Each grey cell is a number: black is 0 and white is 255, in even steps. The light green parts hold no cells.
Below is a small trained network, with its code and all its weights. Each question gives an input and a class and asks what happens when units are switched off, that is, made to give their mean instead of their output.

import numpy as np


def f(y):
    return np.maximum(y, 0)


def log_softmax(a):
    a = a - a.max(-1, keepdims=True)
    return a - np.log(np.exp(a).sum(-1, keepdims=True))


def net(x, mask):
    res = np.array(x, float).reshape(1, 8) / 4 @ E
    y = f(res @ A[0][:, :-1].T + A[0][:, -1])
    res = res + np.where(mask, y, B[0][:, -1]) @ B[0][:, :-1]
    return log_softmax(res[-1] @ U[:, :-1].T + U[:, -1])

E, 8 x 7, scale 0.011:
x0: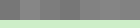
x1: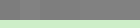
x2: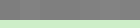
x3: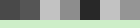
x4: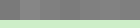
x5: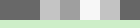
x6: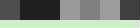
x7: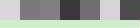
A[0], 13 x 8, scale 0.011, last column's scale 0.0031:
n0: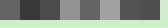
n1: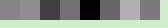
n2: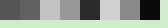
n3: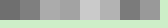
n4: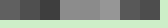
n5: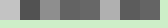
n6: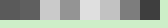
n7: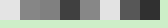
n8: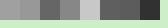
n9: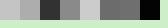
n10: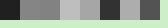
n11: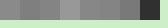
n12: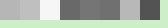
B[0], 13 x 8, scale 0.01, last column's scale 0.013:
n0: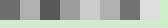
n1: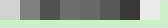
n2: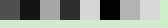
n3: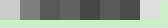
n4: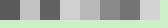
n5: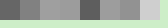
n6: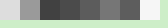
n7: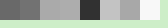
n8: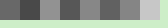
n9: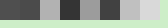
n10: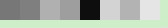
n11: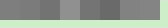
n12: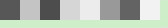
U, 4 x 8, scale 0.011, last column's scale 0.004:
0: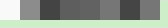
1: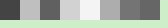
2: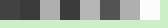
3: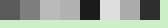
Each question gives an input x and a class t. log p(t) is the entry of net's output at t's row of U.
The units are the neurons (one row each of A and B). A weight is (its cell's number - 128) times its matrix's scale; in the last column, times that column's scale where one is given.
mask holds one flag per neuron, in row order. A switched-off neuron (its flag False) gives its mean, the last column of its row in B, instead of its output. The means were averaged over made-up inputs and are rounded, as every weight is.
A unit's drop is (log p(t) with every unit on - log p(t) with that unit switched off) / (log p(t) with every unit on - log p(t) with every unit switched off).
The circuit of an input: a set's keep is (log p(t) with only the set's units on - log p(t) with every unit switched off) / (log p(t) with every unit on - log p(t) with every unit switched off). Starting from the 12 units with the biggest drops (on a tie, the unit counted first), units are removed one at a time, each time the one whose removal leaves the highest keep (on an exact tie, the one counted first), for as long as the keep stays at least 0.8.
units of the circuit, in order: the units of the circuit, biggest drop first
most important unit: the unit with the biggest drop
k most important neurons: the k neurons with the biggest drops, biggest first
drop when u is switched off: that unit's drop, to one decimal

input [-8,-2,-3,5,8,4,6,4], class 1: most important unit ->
n0
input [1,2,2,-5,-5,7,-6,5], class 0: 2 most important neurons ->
(n6, n3)
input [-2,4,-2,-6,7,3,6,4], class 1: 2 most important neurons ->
(n4, n2)
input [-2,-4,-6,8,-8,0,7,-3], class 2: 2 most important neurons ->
(n2, n12)
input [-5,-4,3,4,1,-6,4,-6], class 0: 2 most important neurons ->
(n1, n7)
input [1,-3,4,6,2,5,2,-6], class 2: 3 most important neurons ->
(n2, n7, n1)
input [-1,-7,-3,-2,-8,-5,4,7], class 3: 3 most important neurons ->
(n7, n6, n5)
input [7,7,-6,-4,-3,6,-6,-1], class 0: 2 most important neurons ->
(n3, n6)
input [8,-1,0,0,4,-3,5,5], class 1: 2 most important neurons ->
(n10, n0)
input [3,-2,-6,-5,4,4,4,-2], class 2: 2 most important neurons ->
(n12, n9)
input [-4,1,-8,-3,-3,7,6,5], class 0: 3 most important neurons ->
(n6, n3, n12)
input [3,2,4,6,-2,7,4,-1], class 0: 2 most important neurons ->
(n6, n3)
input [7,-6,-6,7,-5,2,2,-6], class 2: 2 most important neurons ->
(n2, n7)
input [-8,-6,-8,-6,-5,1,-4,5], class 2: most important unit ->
n9
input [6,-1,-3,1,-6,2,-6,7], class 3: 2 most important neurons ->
(n7, n0)
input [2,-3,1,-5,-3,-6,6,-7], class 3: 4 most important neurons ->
(n10, n12, n6, n3)
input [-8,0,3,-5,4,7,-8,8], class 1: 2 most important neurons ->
(n12, n10)
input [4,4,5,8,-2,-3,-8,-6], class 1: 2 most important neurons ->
(n12, n9)
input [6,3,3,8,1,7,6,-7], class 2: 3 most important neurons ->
(n2, n1, n12)
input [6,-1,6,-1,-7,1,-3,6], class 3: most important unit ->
n7
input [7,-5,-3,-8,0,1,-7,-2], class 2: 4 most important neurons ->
(n9, n8, n4, n0)
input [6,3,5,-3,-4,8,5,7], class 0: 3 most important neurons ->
(n6, n3, n10)
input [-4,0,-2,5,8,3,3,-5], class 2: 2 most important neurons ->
(n2, n7)
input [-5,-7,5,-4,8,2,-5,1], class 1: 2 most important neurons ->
(n12, n2)
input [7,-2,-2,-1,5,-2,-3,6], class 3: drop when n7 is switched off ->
0.2
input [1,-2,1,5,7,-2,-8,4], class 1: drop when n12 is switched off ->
1.3
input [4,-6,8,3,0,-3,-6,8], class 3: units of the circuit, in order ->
(n7)
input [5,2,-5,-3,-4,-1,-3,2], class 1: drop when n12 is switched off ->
0.3
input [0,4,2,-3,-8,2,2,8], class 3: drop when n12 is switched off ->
0.0
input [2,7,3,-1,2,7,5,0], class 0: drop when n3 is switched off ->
0.1
